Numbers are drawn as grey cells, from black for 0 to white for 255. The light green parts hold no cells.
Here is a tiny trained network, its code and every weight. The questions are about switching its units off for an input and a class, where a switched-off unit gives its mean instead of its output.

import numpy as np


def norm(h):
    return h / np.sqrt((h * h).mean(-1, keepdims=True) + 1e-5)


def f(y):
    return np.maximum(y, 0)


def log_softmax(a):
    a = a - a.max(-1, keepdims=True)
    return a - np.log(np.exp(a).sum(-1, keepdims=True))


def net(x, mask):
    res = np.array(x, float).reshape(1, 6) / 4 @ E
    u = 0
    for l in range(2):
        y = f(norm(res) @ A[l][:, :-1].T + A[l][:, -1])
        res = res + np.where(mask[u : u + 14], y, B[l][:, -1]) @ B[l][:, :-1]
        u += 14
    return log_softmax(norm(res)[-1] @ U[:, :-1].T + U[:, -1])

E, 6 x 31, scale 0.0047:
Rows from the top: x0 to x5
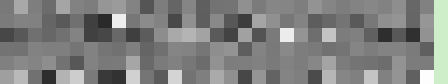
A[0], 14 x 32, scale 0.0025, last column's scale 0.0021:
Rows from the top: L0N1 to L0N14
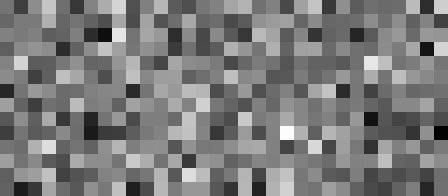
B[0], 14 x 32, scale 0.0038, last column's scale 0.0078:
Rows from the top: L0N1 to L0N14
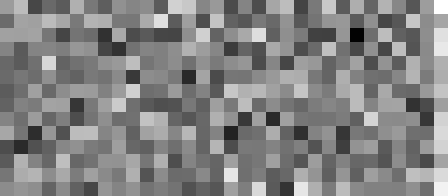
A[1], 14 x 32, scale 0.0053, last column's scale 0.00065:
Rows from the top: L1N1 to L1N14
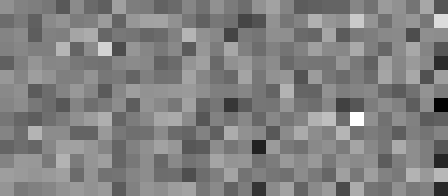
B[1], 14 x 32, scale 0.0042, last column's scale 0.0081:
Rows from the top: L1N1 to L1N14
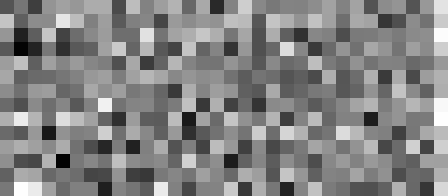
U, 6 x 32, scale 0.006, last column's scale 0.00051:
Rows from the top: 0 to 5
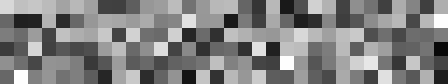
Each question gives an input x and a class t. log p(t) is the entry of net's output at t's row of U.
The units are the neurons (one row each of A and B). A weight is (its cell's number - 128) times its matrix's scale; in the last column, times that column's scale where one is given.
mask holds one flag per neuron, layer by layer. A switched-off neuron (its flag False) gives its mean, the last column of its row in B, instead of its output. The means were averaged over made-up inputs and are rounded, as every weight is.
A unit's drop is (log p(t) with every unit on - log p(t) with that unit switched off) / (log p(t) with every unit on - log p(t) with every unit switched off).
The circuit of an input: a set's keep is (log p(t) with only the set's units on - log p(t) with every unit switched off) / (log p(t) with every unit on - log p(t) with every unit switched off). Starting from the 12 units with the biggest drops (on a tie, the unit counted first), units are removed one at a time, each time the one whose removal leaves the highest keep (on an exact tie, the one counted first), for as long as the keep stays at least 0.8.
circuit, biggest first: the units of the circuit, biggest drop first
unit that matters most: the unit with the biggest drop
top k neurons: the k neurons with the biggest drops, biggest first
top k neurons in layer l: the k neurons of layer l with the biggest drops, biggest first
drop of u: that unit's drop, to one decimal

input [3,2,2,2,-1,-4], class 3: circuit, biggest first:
[L0N14]
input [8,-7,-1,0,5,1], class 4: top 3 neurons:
[L0N1, L0N10, L1N4]
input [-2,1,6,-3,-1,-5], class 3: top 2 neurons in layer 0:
[L0N9, L0N14]
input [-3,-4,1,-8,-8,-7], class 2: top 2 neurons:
[L0N14, L0N10]
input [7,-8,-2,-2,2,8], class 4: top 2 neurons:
[L1N4, L0N1]
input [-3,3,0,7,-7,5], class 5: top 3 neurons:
[L0N1, L0N4, L0N10]
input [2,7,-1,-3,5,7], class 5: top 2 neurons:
[L0N1, L0N10]
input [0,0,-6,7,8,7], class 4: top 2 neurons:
[L0N3, L1N9]
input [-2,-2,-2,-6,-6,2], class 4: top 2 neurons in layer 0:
[L0N1, L0N3]
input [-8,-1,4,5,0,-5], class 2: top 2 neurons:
[L0N14, L0N3]
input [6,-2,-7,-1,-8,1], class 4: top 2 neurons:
[L0N10, L0N3]
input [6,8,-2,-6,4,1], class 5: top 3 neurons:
[L0N1, L0N10, L0N3]
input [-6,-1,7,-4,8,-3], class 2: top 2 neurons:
[L0N3, L0N10]
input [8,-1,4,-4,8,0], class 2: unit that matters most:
L0N1
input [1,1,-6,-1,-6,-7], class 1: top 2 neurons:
[L1N8, L1N3]
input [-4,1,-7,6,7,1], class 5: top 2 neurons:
[L0N10, L1N3]
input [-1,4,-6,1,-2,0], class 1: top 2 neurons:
[L0N14, L0N13]
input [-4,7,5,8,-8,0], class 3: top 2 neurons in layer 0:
[L0N1, L0N4]
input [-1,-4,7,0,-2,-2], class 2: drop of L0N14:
0.1
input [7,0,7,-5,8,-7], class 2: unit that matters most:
L0N3
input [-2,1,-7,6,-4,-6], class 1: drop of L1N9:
0.1
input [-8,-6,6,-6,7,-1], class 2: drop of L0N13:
0.0
